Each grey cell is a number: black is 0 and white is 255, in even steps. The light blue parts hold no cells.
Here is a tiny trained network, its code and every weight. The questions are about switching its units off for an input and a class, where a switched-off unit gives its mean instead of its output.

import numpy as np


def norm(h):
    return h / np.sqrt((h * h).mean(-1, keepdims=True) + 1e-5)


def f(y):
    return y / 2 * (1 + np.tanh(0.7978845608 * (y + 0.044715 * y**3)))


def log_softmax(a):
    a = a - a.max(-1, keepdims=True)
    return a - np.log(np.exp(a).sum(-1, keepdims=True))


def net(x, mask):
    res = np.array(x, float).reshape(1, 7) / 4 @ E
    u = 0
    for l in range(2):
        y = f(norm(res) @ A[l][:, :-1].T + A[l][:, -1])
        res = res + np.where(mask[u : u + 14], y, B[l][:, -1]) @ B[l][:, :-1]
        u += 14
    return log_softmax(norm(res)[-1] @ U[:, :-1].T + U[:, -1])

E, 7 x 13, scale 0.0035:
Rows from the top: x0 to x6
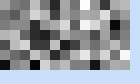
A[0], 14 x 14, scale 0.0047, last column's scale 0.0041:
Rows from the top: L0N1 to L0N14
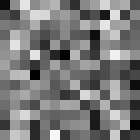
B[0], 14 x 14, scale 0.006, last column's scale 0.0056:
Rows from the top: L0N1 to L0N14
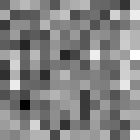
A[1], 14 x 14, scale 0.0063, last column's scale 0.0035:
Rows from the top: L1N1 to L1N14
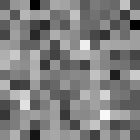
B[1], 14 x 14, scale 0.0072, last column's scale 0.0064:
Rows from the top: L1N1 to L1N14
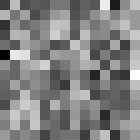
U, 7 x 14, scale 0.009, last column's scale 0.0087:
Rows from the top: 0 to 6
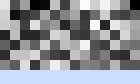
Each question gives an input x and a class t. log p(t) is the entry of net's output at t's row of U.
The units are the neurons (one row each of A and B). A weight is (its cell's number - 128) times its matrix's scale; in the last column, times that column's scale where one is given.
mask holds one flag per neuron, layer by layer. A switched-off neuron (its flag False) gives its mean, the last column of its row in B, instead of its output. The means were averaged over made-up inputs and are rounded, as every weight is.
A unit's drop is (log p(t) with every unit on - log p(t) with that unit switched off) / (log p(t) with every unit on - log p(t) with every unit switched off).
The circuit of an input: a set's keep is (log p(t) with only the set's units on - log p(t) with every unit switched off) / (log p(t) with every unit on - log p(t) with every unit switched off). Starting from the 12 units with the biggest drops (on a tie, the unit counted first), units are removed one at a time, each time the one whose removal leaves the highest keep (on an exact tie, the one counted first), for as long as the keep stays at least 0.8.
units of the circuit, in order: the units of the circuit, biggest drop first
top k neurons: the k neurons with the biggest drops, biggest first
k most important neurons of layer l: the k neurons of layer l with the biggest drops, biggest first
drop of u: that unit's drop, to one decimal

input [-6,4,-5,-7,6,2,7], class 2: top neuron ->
(L0N2)
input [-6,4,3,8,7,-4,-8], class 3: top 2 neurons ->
(L0N5 L0N6)
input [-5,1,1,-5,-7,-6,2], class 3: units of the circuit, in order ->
(L0N11 L0N1)
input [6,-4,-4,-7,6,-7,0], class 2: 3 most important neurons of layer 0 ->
(L0N14 L0N12 L0N3)
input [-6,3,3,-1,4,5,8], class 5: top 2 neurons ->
(L0N1 L0N2)
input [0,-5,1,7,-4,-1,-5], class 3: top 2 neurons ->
(L0N6 L0N14)
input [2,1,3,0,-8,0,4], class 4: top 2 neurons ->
(L1N5 L1N1)
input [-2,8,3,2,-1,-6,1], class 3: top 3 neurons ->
(L0N14 L0N11 L0N6)
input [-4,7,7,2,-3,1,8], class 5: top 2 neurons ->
(L0N2 L1N5)
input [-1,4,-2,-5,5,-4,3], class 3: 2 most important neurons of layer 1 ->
(L1N7 L1N5)
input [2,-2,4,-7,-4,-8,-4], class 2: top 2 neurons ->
(L1N8 L1N6)
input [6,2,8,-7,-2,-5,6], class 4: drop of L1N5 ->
0.2
